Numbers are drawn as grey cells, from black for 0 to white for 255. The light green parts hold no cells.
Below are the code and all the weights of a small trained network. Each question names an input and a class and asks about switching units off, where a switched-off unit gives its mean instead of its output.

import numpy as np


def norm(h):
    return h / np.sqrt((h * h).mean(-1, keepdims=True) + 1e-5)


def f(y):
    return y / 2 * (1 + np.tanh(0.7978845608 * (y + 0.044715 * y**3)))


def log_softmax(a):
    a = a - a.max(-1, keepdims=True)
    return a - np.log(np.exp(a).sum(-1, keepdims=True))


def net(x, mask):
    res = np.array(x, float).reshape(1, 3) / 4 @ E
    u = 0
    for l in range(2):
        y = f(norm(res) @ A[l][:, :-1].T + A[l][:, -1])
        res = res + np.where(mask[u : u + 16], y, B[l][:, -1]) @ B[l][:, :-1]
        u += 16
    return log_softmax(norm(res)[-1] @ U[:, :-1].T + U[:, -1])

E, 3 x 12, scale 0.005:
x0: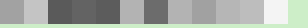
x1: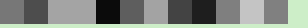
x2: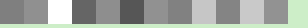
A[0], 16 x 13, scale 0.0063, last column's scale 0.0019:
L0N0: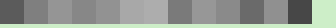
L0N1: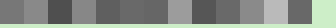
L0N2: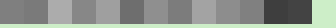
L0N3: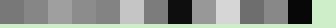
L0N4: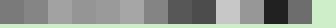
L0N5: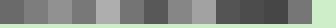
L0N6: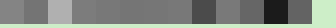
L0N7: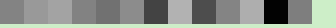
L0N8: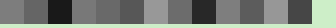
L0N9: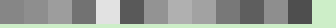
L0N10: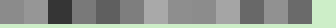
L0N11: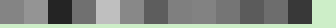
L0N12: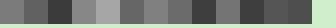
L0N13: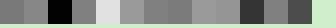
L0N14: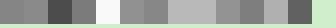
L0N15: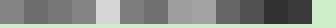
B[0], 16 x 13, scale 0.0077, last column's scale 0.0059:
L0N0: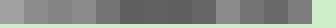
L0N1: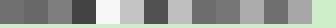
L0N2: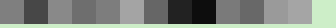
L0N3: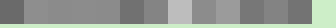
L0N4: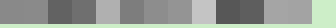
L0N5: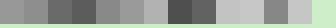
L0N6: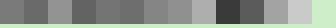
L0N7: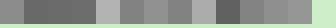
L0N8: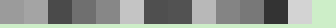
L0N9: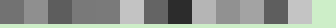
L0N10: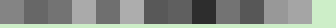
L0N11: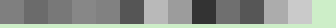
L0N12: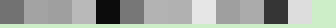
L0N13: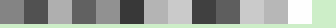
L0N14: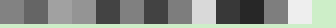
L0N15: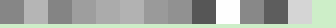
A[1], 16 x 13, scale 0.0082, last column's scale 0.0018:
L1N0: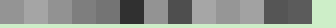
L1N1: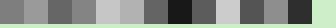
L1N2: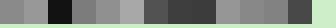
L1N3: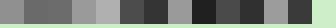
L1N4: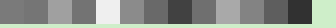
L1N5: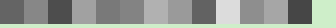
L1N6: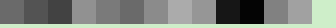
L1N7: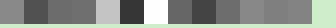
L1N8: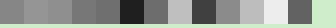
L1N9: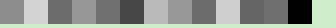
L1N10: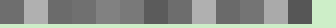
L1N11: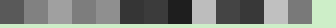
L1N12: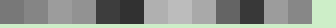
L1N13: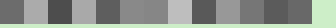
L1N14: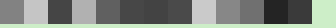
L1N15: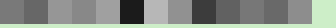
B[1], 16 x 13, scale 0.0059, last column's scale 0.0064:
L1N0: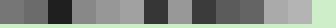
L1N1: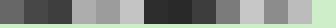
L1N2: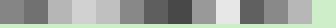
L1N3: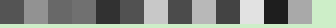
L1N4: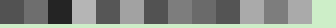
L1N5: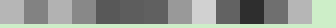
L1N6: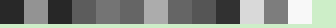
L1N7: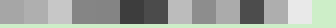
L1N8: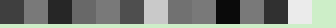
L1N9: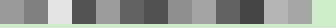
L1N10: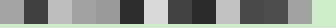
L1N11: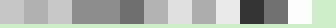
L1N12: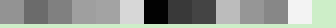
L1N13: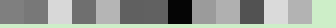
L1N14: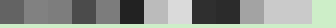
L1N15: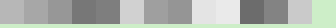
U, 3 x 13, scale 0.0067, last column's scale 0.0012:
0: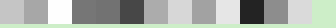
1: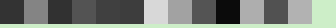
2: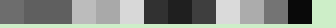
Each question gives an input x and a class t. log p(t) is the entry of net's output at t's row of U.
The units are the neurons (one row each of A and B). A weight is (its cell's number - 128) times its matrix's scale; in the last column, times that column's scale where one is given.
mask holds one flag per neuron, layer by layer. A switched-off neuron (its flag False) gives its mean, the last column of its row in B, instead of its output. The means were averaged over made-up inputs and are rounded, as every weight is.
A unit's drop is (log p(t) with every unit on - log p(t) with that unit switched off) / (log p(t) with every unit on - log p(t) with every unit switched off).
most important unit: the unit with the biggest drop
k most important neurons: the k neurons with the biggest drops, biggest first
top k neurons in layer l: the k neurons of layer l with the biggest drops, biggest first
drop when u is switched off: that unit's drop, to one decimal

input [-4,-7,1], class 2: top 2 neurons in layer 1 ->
(L1N1; L1N4)
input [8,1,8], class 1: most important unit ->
L1N8
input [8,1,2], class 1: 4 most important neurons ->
(L0N8; L0N9; L1N8; L0N15)
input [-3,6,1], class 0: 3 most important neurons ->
(L1N11; L0N12; L0N14)
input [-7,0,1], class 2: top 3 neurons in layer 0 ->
(L0N15; L0N2; L0N13)
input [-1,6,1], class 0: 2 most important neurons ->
(L0N12; L1N11)
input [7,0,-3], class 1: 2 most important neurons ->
(L0N9; L0N15)
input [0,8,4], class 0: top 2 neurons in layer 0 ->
(L0N12; L0N5)
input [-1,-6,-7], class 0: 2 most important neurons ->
(L0N15; L0N12)
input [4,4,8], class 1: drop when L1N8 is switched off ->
0.1
